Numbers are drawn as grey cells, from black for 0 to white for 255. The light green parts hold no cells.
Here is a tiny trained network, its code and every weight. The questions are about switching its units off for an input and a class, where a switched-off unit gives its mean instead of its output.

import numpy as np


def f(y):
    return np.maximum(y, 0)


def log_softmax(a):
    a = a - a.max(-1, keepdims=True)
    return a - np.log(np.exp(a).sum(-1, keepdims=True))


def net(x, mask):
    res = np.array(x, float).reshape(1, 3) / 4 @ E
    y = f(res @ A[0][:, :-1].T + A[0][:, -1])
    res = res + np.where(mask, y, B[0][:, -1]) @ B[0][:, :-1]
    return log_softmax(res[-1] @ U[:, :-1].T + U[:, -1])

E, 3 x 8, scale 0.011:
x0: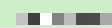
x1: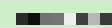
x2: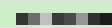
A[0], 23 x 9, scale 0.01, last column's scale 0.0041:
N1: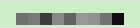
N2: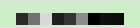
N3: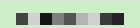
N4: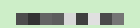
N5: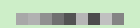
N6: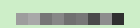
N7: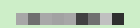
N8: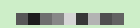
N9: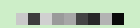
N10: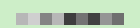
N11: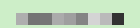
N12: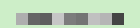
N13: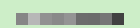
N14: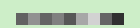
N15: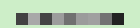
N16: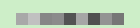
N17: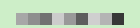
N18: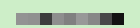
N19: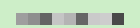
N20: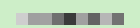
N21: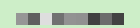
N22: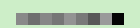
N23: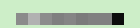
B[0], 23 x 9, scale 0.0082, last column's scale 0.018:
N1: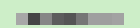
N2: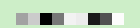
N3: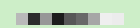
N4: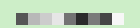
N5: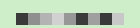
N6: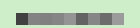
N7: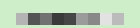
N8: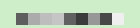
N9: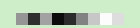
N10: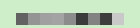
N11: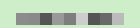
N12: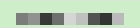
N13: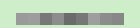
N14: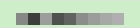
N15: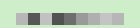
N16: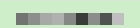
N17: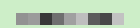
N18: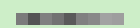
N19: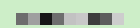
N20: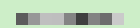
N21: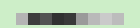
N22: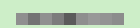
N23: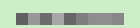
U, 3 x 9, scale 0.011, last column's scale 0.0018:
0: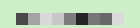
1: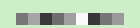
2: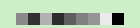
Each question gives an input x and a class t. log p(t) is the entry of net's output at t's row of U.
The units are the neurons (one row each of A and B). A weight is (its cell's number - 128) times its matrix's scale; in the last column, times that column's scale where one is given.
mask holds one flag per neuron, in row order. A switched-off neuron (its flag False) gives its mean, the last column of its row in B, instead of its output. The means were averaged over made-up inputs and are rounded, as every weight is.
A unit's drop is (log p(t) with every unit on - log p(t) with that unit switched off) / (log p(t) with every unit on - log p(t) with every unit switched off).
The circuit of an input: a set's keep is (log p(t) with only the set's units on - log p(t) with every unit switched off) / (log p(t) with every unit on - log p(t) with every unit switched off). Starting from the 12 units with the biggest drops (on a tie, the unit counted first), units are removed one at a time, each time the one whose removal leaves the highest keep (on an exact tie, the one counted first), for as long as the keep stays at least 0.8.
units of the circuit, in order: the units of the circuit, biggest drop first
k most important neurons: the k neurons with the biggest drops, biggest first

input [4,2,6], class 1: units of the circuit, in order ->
N2
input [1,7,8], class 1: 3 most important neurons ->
N2; N5; N20
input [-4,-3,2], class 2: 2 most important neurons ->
N4; N3
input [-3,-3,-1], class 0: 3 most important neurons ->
N9; N21; N7
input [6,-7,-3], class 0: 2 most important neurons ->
N5; N20
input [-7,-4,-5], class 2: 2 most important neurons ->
N3; N2
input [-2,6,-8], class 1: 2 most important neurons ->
N19; N17
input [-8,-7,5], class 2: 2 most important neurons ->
N3; N4
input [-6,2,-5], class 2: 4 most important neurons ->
N3; N2; N15; N14
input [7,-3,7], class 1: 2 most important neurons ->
N2; N3
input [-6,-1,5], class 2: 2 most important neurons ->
N3; N19
